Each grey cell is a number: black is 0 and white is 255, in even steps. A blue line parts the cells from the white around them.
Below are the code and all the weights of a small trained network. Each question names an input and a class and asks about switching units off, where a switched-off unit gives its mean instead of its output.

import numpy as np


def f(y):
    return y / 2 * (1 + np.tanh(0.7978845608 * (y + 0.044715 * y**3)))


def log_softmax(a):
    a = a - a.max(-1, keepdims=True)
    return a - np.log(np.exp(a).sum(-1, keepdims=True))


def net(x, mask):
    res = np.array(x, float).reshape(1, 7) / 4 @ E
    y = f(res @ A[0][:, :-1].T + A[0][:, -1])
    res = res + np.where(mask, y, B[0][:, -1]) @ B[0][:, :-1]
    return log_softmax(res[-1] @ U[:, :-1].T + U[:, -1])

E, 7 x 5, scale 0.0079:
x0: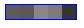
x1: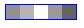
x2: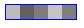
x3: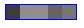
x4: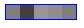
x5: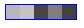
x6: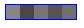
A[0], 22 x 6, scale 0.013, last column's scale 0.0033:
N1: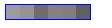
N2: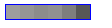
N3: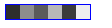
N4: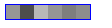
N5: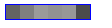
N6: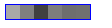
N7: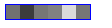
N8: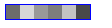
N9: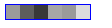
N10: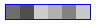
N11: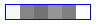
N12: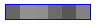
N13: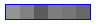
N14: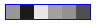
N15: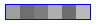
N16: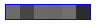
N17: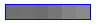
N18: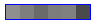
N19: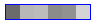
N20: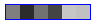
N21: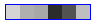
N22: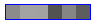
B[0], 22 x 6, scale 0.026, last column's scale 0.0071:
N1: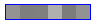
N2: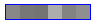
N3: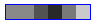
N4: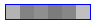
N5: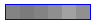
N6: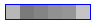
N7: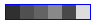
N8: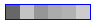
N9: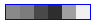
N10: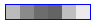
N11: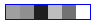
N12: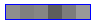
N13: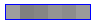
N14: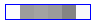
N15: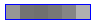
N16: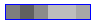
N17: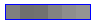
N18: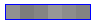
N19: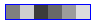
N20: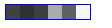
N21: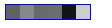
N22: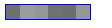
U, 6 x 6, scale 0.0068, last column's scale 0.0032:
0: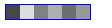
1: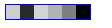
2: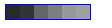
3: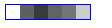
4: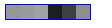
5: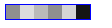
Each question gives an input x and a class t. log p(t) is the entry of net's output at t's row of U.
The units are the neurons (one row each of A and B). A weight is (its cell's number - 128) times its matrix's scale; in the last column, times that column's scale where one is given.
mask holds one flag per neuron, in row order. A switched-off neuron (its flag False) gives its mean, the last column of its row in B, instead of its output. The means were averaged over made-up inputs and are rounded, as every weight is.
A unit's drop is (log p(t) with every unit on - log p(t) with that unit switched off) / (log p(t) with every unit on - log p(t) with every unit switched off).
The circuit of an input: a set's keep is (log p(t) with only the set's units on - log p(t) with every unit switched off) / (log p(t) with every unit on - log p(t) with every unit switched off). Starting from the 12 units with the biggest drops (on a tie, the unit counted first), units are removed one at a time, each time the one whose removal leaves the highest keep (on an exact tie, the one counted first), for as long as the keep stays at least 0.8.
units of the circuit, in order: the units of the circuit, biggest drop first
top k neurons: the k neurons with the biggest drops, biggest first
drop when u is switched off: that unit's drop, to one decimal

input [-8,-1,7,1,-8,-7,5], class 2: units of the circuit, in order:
(N7 N20)
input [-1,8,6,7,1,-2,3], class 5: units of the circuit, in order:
(N20 N11)
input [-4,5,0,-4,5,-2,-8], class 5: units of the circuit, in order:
(N8 N20)
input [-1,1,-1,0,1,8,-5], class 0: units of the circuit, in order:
(N14 N10)
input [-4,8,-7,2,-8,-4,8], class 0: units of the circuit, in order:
(N21 N8)
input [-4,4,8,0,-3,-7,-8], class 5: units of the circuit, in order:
(N8)
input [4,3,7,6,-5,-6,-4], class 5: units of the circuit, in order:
(N11 N20)
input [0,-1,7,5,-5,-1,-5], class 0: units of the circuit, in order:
(N14 N10)
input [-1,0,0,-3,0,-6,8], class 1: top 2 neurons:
(N14 N19)
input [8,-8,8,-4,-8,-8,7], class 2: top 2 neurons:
(N20 N7)
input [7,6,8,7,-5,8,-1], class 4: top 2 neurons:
(N21 N14)
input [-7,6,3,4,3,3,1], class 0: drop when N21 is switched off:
0.2
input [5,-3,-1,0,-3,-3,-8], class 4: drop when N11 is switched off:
0.2
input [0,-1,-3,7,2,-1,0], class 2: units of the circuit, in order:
(N14)
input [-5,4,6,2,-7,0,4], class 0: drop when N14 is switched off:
0.1
